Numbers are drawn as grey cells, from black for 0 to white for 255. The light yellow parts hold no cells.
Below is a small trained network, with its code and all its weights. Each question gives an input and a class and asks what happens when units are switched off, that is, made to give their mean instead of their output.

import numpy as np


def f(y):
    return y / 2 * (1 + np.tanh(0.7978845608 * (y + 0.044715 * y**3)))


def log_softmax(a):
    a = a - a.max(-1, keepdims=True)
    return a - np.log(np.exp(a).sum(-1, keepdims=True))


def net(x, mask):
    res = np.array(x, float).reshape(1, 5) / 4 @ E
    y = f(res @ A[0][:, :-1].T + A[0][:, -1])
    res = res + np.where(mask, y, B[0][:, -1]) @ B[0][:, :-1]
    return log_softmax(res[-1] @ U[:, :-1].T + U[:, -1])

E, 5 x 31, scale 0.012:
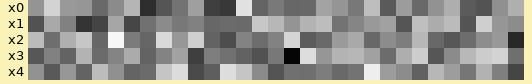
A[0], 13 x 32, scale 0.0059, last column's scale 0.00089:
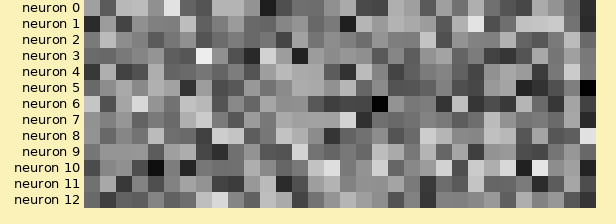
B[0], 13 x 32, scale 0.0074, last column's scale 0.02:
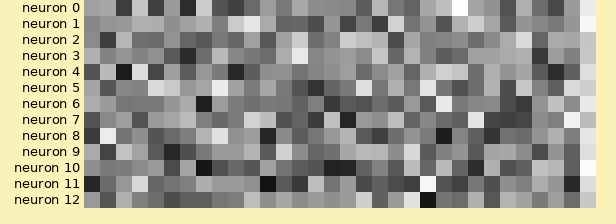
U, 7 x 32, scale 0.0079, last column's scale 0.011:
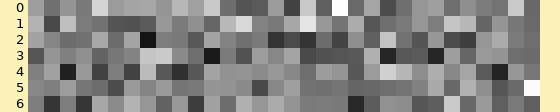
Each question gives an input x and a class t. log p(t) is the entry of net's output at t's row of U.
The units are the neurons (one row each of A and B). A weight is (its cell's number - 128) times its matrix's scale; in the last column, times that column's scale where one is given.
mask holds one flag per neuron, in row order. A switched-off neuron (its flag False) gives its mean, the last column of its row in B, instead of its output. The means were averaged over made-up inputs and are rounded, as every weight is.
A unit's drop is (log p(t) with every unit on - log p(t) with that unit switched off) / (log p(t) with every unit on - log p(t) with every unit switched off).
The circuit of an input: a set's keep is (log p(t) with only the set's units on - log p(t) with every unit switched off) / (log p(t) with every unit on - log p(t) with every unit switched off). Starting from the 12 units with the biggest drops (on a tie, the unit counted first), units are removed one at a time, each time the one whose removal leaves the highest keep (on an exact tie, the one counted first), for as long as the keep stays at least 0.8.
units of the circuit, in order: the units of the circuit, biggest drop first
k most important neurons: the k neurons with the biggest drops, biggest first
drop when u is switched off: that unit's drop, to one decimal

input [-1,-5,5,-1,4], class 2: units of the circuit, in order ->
[neuron 6]
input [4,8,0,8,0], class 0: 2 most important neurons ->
[neuron 1; neuron 6]
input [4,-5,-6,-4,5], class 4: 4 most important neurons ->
[neuron 4; neuron 10; neuron 11; neuron 1]
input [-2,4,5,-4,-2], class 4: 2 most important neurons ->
[neuron 0; neuron 1]
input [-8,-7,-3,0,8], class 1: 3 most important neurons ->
[neuron 12; neuron 3; neuron 11]
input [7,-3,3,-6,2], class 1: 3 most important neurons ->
[neuron 9; neuron 1; neuron 2]
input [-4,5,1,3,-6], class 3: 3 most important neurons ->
[neuron 11; neuron 6; neuron 9]
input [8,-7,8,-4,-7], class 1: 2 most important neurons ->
[neuron 9; neuron 4]
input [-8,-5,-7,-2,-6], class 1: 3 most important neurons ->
[neuron 3; neuron 12; neuron 0]
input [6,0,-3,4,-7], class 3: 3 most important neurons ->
[neuron 11; neuron 12; neuron 3]
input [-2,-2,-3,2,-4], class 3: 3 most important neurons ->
[neuron 0; neuron 11; neuron 10]
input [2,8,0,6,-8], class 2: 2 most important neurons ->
[neuron 10; neuron 8]
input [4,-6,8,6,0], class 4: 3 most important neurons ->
[neuron 0; neuron 10; neuron 5]
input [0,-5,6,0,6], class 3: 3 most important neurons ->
[neuron 8; neuron 10; neuron 4]
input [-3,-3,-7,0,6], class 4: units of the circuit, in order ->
[neuron 4]
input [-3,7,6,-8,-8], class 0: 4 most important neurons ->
[neuron 5; neuron 7; neuron 8; neuron 6]
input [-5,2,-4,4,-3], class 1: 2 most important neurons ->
[neuron 3; neuron 0]
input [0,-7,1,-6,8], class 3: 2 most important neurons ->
[neuron 8; neuron 10]
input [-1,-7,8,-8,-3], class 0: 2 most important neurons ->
[neuron 5; neuron 7]
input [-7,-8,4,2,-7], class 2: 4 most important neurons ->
[neuron 6; neuron 9; neuron 2; neuron 8]
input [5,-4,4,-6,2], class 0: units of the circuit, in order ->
[neuron 5]
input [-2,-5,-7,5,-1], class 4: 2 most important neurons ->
[neuron 4; neuron 10]
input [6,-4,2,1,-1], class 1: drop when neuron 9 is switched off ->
0.3
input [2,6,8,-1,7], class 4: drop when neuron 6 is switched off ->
0.2
